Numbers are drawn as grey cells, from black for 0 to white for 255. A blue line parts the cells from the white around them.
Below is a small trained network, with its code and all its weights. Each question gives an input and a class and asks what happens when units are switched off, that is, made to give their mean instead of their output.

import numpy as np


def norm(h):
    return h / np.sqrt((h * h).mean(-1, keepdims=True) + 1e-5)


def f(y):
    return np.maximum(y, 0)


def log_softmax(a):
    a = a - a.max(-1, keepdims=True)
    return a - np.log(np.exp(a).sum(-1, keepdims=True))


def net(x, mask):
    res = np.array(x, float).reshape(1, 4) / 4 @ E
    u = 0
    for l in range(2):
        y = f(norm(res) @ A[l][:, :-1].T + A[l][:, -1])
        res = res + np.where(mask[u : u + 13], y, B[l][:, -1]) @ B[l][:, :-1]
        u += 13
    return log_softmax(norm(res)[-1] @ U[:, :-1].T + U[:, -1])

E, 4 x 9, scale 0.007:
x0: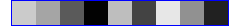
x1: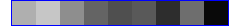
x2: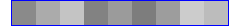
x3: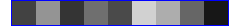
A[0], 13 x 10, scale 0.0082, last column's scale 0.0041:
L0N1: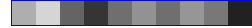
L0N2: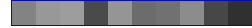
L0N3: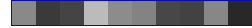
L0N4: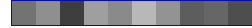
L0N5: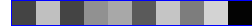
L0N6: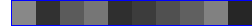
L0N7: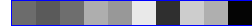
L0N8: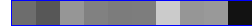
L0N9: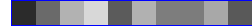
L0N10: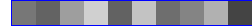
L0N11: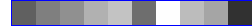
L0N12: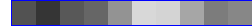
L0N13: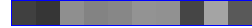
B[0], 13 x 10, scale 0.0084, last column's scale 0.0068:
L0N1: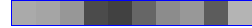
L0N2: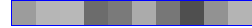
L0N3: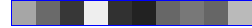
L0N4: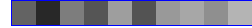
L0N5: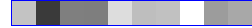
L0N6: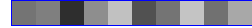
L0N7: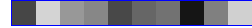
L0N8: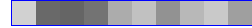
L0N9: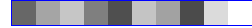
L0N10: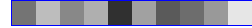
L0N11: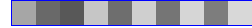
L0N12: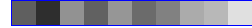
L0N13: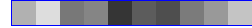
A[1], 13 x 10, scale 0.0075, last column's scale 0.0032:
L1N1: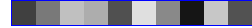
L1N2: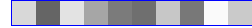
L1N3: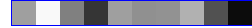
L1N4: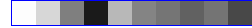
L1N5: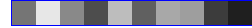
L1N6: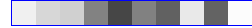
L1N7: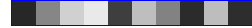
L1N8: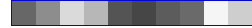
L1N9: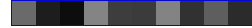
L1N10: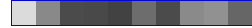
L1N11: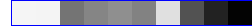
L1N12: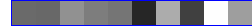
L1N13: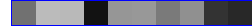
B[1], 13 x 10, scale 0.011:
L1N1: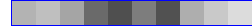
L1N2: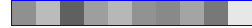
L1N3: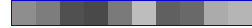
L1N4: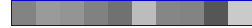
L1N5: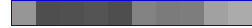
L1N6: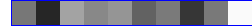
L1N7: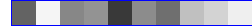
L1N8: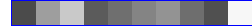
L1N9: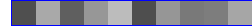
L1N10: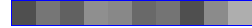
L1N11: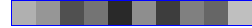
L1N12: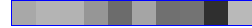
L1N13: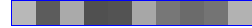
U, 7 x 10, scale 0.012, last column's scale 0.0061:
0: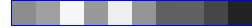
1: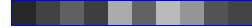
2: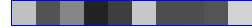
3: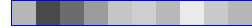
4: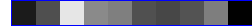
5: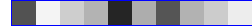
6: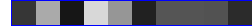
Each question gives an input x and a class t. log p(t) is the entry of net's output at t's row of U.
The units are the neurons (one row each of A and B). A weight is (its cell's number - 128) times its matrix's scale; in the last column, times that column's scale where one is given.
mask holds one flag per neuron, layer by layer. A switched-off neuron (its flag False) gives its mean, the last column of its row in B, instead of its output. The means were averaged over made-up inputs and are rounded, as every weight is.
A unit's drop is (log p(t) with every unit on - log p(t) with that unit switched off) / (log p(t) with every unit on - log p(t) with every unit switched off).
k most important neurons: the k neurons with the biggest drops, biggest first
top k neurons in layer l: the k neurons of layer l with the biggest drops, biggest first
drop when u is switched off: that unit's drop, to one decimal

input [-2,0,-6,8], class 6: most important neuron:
L1N9
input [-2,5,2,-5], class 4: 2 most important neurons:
L0N9, L1N6
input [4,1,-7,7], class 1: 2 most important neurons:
L0N4, L1N9
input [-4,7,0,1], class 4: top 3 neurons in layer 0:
L0N9, L0N7, L0N6
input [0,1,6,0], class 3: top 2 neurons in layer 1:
L1N8, L1N12
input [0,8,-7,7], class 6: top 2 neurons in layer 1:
L1N9, L1N1
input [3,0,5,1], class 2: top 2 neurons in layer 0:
L0N1, L0N9
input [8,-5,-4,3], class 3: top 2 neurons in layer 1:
L1N8, L1N6
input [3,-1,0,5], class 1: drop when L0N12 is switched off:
0.2
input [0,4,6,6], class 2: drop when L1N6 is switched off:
0.0
